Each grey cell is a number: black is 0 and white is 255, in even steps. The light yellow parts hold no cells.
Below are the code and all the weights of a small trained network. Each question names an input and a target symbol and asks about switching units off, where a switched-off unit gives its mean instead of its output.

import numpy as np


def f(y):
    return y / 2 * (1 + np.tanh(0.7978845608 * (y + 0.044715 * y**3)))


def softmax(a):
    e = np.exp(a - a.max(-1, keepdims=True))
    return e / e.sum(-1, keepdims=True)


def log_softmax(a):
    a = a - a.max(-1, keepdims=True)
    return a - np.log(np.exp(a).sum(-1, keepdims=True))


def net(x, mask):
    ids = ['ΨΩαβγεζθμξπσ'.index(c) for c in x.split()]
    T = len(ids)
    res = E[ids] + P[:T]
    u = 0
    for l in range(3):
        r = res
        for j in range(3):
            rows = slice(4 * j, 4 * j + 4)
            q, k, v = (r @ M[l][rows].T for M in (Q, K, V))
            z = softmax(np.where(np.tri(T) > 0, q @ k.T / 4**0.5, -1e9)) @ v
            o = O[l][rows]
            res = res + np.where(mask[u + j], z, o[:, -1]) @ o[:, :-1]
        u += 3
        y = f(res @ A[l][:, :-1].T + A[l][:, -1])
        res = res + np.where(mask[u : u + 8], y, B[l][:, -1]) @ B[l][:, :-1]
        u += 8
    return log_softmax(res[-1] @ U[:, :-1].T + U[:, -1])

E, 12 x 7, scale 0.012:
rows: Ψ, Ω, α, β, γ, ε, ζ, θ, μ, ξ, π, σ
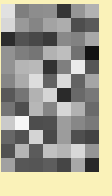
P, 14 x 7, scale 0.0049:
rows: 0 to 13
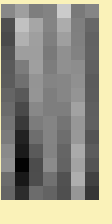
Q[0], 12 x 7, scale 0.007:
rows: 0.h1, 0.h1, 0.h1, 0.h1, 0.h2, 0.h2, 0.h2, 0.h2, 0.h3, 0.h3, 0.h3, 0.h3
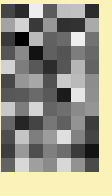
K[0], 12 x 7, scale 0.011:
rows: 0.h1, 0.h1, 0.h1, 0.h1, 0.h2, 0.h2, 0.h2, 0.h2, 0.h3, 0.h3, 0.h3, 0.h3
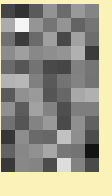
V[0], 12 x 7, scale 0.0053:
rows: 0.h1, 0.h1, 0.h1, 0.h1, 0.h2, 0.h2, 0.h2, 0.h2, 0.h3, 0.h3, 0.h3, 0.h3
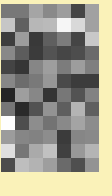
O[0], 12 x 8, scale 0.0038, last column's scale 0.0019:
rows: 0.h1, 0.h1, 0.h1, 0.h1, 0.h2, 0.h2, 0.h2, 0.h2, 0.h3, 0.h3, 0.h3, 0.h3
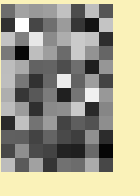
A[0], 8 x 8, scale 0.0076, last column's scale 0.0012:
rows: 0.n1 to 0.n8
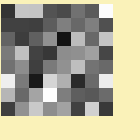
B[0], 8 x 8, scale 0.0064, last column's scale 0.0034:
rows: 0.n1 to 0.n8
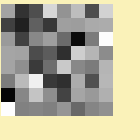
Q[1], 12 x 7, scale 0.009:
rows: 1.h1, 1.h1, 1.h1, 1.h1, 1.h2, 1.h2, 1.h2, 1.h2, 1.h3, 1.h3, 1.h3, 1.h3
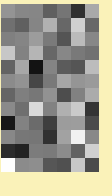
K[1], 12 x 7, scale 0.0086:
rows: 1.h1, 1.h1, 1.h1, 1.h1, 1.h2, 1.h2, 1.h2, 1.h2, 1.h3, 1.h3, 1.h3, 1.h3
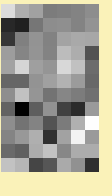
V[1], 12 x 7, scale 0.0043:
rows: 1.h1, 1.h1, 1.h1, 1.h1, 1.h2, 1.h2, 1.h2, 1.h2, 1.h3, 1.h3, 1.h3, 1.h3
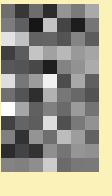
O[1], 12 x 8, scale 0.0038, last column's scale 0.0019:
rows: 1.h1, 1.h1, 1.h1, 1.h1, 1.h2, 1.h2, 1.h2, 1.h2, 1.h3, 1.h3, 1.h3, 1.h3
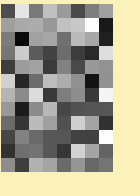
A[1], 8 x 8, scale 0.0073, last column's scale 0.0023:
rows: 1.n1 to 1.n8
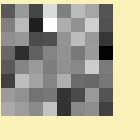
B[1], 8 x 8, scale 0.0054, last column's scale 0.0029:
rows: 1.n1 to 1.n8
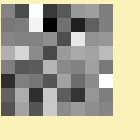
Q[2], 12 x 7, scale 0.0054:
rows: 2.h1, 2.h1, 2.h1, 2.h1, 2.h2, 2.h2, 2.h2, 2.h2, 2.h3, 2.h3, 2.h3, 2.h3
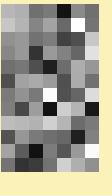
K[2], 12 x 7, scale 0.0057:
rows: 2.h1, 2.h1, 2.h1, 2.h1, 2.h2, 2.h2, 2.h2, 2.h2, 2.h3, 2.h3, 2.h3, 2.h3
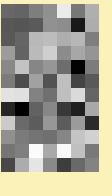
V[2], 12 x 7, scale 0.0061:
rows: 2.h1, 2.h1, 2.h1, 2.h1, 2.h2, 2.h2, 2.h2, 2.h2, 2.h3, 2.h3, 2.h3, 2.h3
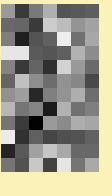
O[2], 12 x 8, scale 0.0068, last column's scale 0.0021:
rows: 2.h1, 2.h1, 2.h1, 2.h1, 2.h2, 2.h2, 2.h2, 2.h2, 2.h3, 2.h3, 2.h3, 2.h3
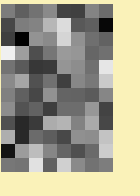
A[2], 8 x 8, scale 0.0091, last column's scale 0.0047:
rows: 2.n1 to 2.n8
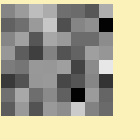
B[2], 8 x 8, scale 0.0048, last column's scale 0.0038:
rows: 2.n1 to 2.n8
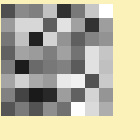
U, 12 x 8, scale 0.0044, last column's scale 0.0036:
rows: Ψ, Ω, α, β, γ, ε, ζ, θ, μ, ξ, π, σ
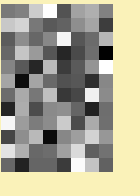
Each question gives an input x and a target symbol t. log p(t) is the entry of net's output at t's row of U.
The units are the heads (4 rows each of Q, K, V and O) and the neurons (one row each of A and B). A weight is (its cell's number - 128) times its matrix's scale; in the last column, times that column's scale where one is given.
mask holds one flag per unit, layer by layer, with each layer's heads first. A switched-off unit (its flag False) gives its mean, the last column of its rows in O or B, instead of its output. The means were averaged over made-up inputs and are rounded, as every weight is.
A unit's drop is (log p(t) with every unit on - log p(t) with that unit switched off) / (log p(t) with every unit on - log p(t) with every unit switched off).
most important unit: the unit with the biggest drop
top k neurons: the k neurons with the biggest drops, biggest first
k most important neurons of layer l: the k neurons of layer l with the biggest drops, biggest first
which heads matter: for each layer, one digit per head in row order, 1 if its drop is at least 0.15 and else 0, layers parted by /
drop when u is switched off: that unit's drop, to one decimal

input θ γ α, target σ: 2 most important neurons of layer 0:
0.n2, 0.n4
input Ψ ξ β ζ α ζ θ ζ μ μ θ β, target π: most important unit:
2.h1
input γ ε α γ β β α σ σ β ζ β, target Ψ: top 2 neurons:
0.n7, 0.n3
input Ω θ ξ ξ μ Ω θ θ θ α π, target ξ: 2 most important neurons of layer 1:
1.n1, 1.n2
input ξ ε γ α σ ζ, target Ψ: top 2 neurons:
2.n6, 0.n7
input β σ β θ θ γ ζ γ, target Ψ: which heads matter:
000 / 000 / 010
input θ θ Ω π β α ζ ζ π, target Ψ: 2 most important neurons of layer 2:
2.n1, 2.n7
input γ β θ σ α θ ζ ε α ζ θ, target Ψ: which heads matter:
000 / 000 / 010
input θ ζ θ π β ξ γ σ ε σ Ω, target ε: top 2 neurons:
0.n6, 0.n3
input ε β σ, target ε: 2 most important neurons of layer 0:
0.n8, 0.n3
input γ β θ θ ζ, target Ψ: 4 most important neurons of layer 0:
0.n1, 0.n7, 0.n2, 0.n5
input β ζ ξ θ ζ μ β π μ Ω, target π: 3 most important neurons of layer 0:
0.n6, 0.n4, 0.n3
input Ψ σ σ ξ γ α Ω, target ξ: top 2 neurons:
0.n6, 0.n2
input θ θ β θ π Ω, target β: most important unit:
0.n6
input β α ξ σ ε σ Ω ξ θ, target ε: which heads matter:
100 / 010 / 001
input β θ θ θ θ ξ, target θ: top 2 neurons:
0.n3, 0.n1
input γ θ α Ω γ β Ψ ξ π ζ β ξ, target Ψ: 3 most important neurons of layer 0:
0.n3, 0.n7, 0.n5
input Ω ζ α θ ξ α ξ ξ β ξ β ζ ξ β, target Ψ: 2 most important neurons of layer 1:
1.n7, 1.n8
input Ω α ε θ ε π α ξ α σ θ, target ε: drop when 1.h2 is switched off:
0.2
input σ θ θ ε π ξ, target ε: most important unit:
1.h2
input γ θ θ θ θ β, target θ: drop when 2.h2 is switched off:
0.1
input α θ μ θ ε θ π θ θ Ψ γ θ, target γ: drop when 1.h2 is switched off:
0.2
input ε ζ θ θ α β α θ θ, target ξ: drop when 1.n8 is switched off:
0.0
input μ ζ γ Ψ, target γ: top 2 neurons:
2.n7, 0.n7
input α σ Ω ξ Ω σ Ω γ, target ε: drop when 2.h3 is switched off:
0.1
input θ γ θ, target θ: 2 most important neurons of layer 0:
0.n1, 0.n3
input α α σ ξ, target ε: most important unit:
0.h1
